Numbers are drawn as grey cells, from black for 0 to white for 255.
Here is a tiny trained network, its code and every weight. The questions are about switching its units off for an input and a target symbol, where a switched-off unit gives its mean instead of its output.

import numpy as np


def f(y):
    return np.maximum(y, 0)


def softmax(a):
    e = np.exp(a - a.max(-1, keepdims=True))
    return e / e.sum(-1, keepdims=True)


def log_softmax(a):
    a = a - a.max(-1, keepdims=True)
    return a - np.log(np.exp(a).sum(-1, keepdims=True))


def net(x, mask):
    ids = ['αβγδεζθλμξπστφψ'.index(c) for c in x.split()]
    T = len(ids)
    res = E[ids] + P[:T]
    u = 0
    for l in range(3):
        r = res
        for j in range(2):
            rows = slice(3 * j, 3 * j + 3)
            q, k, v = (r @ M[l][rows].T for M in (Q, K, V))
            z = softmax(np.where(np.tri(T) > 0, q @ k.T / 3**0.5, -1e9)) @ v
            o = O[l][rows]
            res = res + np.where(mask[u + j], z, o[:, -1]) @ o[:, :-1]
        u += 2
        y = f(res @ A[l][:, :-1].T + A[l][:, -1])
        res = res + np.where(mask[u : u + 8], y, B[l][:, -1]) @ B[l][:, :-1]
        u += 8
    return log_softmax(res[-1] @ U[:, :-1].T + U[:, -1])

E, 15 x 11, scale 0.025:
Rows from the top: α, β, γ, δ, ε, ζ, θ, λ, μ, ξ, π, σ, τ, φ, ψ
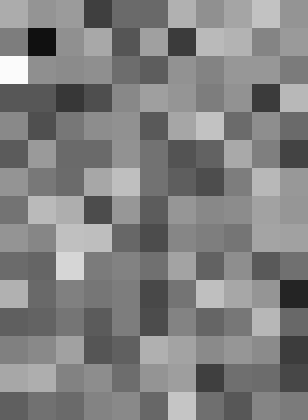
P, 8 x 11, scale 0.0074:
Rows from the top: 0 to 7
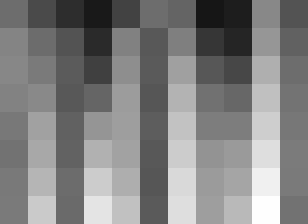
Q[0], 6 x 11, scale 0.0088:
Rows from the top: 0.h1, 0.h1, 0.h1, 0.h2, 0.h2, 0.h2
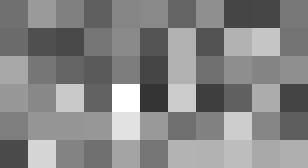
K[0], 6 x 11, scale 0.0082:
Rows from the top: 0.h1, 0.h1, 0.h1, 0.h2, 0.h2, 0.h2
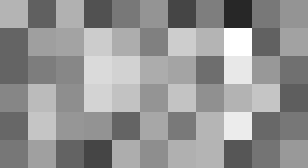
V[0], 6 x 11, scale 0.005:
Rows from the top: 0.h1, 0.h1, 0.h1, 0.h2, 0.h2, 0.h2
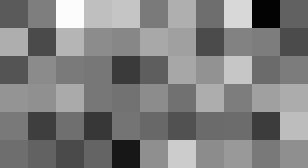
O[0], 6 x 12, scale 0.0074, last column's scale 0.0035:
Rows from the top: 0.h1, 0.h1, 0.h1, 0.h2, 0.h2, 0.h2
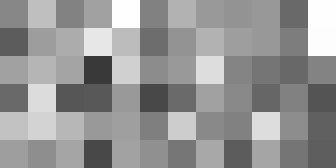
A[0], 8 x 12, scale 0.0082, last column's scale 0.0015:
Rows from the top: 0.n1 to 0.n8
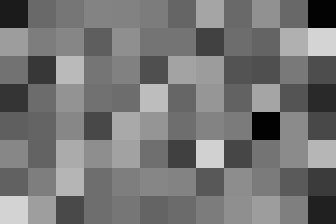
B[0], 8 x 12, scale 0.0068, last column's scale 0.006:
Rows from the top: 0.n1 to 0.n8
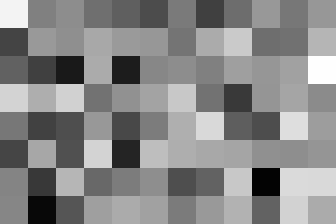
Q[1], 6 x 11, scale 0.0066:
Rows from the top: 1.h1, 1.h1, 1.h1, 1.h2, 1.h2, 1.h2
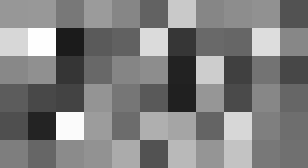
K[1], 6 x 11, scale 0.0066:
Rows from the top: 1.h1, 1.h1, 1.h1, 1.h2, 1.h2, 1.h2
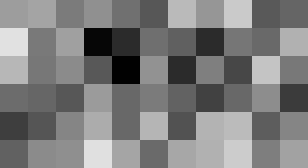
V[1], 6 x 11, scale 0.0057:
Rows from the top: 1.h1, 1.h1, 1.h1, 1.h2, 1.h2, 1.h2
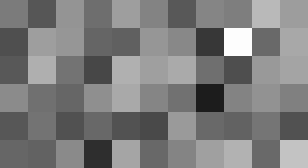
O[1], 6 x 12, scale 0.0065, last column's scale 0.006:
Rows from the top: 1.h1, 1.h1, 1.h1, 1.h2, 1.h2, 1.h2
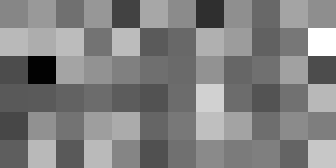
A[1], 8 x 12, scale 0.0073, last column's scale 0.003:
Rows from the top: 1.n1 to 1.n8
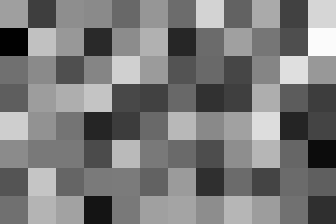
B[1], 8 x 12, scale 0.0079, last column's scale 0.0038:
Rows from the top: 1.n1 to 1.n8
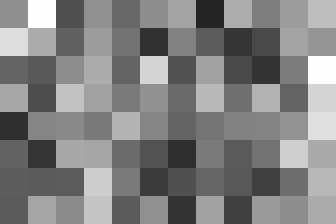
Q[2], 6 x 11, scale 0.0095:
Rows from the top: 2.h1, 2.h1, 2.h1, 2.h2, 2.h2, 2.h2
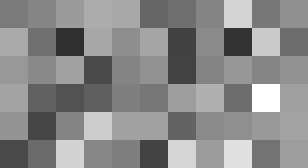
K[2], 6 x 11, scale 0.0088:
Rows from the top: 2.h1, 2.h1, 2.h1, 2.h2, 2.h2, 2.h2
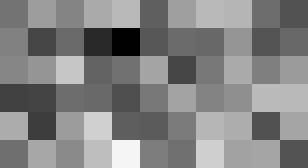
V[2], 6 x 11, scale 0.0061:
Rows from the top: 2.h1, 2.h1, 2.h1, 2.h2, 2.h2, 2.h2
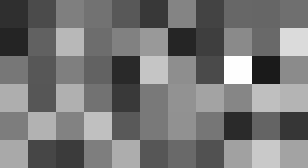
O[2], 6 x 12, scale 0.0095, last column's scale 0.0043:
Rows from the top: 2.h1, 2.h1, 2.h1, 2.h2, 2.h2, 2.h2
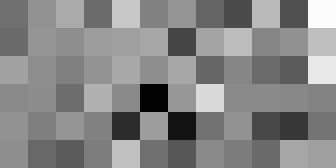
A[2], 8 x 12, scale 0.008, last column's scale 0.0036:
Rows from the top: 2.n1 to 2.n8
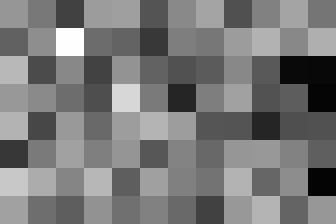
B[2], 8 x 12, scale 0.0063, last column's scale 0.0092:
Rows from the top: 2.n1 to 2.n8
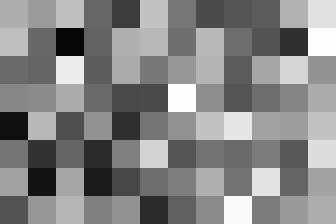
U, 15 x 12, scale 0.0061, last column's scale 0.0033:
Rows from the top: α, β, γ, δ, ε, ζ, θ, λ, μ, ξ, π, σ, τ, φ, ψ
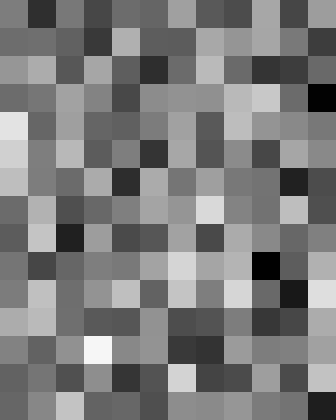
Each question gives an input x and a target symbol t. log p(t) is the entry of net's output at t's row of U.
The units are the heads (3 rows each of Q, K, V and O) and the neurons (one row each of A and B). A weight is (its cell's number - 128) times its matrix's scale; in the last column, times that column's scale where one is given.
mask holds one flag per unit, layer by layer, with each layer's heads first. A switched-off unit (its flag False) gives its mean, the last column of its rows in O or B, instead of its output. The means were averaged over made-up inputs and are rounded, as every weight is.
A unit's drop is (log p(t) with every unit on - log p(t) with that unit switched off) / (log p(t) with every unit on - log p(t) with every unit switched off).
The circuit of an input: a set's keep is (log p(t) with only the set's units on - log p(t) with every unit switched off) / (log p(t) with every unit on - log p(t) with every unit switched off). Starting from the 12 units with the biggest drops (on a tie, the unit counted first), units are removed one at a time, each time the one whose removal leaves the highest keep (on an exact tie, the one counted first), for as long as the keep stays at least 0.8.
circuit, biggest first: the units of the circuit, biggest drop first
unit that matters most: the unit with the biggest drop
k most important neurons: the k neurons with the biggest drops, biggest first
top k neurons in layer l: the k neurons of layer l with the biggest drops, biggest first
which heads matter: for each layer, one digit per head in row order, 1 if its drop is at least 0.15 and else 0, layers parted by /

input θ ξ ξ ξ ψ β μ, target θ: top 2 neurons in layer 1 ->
(1.n4; 1.n1)
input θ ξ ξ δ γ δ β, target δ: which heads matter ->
00 / 00 / 00
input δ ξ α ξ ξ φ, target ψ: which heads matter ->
00 / 00 / 01
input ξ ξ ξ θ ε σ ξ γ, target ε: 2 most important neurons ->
(0.n8; 2.n7)
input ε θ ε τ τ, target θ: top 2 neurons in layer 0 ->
(0.n4; 0.n3)
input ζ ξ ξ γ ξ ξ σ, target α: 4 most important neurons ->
(2.n6; 1.n6; 1.n5; 2.n4)
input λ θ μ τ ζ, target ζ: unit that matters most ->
1.n2
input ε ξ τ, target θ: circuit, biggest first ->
(2.h2; 1.n8)
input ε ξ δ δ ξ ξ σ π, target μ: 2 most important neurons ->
(1.n1; 0.n7)
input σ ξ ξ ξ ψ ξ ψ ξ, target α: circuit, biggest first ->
(2.h1; 1.h1; 0.n7; 2.n6)
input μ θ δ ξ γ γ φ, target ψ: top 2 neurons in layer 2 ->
(2.n3; 2.n8)
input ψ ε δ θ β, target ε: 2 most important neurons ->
(1.n1; 2.n7)
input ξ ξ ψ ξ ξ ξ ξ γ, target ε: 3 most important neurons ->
(0.n8; 2.n7; 0.n7)
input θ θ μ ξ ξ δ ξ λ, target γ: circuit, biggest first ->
(0.h2; 1.n2; 1.n8; 0.n3)
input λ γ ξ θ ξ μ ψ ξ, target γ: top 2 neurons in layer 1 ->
(1.n4; 1.n5)
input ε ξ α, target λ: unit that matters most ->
1.n5
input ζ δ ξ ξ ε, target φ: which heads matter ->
01 / 00 / 10
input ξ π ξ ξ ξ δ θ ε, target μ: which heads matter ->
00 / 00 / 00
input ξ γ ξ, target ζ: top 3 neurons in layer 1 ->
(1.n3; 1.n5; 1.n7)
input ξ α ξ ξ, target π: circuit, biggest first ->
(0.h1)
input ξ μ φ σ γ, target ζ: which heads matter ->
01 / 00 / 01
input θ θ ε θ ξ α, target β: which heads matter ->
00 / 01 / 00
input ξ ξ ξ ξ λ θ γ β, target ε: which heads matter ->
00 / 01 / 00
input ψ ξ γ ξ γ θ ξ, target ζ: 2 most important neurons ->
(0.n8; 2.n2)
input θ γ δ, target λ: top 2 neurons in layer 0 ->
(0.n5; 0.n7)
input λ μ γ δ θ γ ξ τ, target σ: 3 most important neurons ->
(1.n5; 1.n8; 0.n4)
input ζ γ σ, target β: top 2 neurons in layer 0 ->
(0.n1; 0.n4)
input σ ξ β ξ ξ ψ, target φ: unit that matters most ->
2.h1
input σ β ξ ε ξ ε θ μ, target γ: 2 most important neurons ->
(1.n4; 2.n2)
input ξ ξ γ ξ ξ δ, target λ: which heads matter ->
11 / 00 / 00
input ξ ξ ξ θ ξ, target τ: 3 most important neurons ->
(0.n7; 0.n3; 0.n2)
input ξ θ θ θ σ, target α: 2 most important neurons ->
(1.n4; 2.n6)
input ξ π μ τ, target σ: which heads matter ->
00 / 00 / 01
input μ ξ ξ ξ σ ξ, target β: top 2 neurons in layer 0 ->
(0.n3; 0.n7)
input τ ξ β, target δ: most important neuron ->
(2.n7)
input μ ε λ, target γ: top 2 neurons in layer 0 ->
(0.n3; 0.n2)
